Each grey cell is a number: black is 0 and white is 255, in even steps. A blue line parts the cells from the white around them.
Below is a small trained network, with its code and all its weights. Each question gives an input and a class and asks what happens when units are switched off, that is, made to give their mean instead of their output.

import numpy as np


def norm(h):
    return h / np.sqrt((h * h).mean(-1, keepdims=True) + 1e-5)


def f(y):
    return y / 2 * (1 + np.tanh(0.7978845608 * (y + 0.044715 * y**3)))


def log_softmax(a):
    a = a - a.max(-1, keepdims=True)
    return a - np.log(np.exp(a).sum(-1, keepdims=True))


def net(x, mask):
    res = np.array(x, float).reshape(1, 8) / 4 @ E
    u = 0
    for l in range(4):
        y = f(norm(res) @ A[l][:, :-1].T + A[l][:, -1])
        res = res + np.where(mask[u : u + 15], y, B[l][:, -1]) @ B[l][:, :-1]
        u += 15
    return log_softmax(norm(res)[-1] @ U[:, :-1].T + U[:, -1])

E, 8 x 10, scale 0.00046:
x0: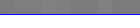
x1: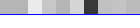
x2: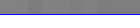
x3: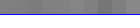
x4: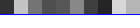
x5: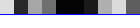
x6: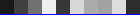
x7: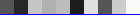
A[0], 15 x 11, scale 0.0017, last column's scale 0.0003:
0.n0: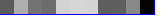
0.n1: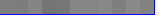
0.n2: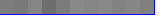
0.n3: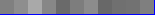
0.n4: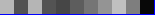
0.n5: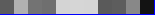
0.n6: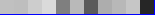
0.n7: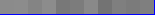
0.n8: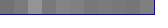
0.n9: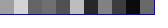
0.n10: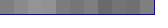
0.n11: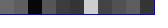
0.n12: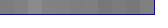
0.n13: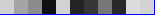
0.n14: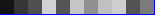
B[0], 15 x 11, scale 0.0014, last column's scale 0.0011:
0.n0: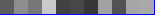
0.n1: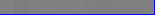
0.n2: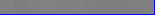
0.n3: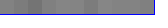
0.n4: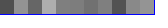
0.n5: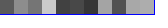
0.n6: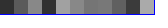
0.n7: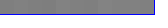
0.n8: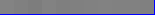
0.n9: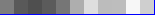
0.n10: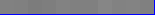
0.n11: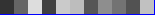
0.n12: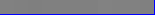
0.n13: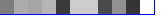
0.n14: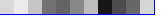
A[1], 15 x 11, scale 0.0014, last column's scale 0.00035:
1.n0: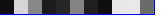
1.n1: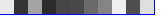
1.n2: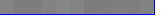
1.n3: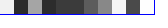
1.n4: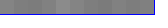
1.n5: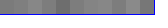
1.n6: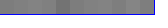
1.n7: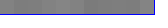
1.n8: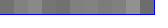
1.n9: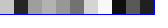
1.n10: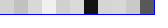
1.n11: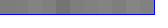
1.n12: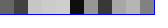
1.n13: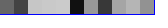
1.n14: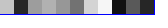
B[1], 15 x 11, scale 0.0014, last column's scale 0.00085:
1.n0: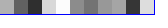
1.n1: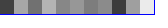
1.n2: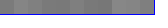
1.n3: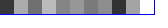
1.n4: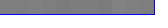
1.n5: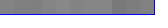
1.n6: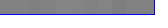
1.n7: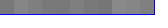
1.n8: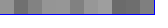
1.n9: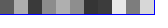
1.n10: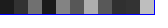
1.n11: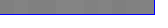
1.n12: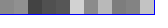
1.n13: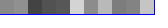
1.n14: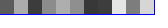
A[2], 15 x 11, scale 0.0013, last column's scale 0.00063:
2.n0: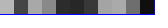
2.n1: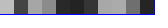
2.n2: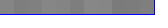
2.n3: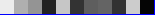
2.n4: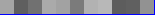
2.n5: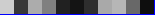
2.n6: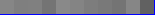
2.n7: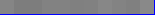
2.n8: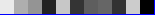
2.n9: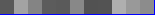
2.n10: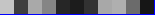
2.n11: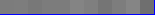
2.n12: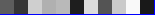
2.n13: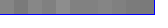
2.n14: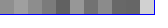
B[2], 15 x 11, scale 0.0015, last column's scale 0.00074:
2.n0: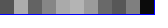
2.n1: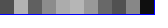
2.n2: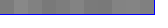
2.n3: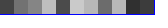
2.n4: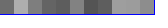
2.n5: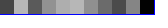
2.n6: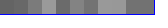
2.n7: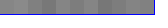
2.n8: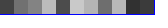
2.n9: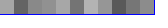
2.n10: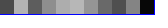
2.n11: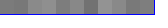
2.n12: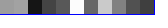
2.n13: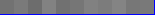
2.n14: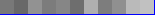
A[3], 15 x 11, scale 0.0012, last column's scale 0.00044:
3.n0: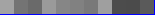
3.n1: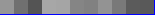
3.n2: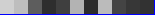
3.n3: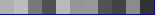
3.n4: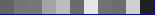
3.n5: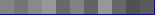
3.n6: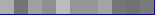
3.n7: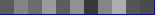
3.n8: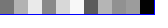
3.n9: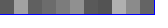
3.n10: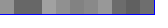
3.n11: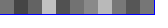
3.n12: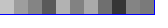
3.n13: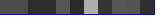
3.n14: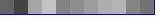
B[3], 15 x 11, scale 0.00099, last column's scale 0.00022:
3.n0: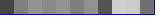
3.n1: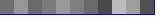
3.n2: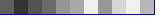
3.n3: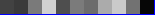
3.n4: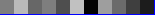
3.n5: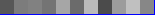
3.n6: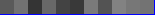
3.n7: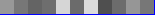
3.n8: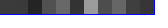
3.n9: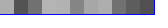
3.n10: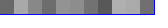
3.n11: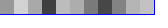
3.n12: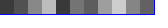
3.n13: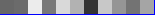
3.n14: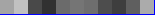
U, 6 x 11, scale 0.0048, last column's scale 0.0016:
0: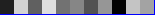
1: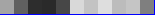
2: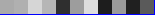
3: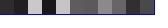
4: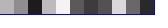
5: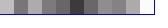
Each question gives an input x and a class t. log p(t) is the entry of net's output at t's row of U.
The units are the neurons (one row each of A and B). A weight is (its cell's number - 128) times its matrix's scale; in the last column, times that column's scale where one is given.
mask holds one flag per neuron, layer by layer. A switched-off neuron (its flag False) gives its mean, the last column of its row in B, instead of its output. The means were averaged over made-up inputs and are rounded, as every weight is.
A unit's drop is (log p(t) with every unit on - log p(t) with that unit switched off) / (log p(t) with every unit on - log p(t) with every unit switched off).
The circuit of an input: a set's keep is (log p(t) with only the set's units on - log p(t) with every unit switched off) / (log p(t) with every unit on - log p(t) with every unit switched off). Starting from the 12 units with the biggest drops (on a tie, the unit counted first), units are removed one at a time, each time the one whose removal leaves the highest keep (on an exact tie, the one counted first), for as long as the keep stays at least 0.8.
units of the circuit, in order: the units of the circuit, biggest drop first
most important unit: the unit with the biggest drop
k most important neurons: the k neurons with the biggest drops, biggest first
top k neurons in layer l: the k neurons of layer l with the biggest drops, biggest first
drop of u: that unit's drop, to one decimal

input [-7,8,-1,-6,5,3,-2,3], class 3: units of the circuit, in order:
[1.n10 0.n6]
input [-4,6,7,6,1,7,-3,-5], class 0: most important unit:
0.n11
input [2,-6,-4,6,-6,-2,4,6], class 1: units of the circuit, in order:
[2.n12 1.n10]
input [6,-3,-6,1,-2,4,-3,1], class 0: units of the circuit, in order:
[1.n3 1.n1]
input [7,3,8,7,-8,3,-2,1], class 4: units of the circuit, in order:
[1.n9 1.n14]
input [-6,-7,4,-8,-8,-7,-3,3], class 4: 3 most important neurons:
[1.n9 1.n14 1.n10]
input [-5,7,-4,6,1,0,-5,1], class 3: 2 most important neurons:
[1.n10 0.n14]
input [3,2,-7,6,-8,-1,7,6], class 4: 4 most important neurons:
[1.n9 1.n14 0.n13 0.n9]
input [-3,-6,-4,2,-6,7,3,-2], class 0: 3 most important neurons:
[1.n0 1.n10 0.n6]
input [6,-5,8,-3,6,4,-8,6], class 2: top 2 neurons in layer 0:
[0.n9 0.n13]
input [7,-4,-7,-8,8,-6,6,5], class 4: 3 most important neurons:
[1.n0 0.n13 1.n3]
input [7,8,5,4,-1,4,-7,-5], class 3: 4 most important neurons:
[1.n10 0.n14 0.n6 3.n8]
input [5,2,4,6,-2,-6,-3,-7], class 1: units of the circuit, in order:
[0.n9 1.n3]
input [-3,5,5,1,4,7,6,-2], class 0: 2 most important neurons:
[0.n13 0.n11]
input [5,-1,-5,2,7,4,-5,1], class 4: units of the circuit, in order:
[1.n0]
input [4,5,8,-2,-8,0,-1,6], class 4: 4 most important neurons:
[1.n9 1.n14 0.n9 0.n11]
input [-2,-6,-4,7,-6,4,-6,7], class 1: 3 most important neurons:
[2.n12 0.n14 1.n10]
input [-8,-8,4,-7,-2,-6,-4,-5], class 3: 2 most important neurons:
[0.n11 1.n3]
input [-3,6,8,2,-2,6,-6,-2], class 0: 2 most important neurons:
[0.n14 0.n11]
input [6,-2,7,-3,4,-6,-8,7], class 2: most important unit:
0.n13
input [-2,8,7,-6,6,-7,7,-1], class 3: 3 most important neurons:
[1.n10 0.n13 0.n6]
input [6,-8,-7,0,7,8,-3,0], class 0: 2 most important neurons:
[1.n10 0.n6]
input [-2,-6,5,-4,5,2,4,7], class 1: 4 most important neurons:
[2.n12 1.n10 0.n6 0.n13]
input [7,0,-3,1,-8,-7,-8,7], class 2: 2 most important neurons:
[0.n13 2.n3]
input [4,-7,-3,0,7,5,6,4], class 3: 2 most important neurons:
[0.n11 0.n13]
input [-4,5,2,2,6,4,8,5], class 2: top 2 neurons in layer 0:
[0.n14 0.n9]
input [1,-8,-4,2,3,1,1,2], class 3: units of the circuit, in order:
[0.n11]
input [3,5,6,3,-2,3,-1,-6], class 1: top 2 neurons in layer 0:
[0.n9 0.n11]
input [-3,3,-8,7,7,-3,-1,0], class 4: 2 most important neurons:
[1.n0 0.n11]
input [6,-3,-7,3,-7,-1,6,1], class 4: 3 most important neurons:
[0.n13 1.n9 1.n14]
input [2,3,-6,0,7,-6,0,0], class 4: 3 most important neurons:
[1.n0 1.n3 1.n1]
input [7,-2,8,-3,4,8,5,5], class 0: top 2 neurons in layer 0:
[0.n13 0.n9]
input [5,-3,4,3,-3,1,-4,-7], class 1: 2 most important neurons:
[0.n9 0.n14]
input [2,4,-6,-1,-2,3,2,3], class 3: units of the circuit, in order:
[1.n10]
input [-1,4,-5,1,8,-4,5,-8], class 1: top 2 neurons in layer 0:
[0.n9 0.n13]
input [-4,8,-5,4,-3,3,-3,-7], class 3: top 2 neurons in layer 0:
[0.n6 0.n14]
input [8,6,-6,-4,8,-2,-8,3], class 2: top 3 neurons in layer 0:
[0.n13 0.n11 0.n9]
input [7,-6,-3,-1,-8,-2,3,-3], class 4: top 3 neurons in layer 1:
[1.n9 1.n14 1.n10]
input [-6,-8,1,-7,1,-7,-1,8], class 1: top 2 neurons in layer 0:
[0.n6 0.n4]
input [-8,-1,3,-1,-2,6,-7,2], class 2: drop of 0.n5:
0.3
